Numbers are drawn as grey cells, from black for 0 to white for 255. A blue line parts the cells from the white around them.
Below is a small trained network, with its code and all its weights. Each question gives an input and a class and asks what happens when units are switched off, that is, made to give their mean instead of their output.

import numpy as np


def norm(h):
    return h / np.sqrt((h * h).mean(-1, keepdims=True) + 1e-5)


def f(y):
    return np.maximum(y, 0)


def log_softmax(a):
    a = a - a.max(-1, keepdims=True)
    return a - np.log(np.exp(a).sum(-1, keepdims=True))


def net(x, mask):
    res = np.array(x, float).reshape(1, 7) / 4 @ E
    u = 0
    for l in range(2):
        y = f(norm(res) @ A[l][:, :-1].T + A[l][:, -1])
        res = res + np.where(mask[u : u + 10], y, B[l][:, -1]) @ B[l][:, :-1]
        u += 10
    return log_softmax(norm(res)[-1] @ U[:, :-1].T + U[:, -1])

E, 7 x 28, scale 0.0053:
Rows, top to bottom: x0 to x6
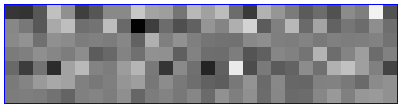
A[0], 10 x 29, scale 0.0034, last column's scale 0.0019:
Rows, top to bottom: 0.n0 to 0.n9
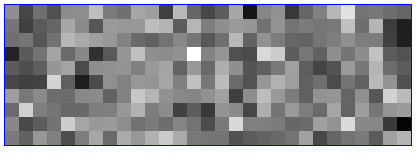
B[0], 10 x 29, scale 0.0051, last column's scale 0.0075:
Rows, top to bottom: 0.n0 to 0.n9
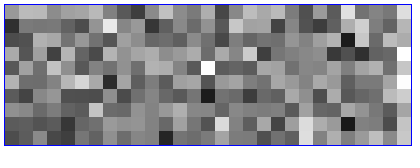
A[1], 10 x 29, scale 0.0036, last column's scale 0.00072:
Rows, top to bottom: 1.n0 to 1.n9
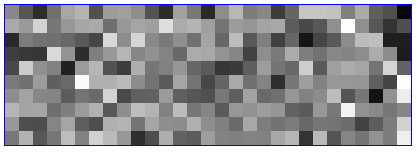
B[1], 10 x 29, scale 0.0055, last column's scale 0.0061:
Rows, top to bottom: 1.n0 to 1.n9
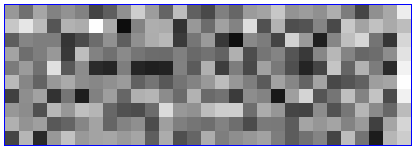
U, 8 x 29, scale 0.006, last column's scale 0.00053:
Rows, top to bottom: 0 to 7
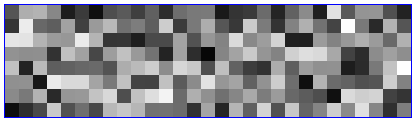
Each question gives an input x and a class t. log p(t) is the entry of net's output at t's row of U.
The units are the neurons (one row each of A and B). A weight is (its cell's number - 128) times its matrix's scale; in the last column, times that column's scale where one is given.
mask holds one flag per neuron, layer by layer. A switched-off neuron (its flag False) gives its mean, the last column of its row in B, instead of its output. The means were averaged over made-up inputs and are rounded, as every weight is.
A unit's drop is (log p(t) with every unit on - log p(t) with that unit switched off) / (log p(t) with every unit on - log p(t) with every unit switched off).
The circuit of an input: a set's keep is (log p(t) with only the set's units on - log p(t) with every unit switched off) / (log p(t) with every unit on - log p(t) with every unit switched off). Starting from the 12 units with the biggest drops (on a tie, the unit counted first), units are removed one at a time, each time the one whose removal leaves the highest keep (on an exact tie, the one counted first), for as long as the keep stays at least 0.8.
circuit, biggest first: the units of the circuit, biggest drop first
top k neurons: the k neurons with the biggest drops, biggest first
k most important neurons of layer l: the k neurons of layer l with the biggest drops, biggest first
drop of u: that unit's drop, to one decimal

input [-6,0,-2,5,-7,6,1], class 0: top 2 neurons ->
(0.n3, 0.n0)
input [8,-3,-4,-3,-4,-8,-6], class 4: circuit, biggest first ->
(0.n5)
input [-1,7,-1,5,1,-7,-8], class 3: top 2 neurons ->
(0.n0, 1.n0)
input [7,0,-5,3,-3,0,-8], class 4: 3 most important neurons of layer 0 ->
(0.n3, 0.n5, 0.n0)
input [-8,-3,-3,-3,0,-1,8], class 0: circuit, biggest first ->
(1.n6, 1.n4)
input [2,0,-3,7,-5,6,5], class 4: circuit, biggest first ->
(0.n0, 1.n4)
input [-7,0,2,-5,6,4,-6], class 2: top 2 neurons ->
(0.n0, 0.n3)
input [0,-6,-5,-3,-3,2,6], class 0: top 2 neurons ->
(0.n6, 1.n4)
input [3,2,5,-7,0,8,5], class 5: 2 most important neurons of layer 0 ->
(0.n5, 0.n9)
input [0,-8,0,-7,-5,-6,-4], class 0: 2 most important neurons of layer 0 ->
(0.n6, 0.n9)
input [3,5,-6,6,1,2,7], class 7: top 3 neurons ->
(0.n1, 0.n0, 1.n2)
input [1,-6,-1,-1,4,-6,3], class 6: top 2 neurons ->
(0.n0, 0.n3)
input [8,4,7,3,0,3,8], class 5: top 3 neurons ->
(0.n5, 1.n6, 0.n9)
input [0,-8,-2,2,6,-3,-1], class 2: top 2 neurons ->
(0.n0, 1.n4)
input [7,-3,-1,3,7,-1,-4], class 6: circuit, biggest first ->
(0.n0)
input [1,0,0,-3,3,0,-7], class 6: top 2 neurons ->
(0.n0, 0.n6)
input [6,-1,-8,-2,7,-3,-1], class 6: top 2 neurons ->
(0.n0, 1.n1)
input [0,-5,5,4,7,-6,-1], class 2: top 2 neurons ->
(0.n0, 1.n6)
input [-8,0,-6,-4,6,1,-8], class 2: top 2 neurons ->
(0.n0, 0.n3)
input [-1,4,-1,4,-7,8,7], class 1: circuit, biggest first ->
(1.n6)
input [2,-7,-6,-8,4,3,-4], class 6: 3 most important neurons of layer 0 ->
(0.n3, 0.n0, 0.n5)
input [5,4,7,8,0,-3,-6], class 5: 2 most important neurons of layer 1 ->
(1.n6, 1.n9)
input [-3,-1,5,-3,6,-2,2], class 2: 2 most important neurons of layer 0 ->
(0.n0, 0.n3)
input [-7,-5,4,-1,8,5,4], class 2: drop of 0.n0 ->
0.2
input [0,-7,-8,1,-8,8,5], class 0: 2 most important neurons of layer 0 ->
(0.n6, 0.n9)
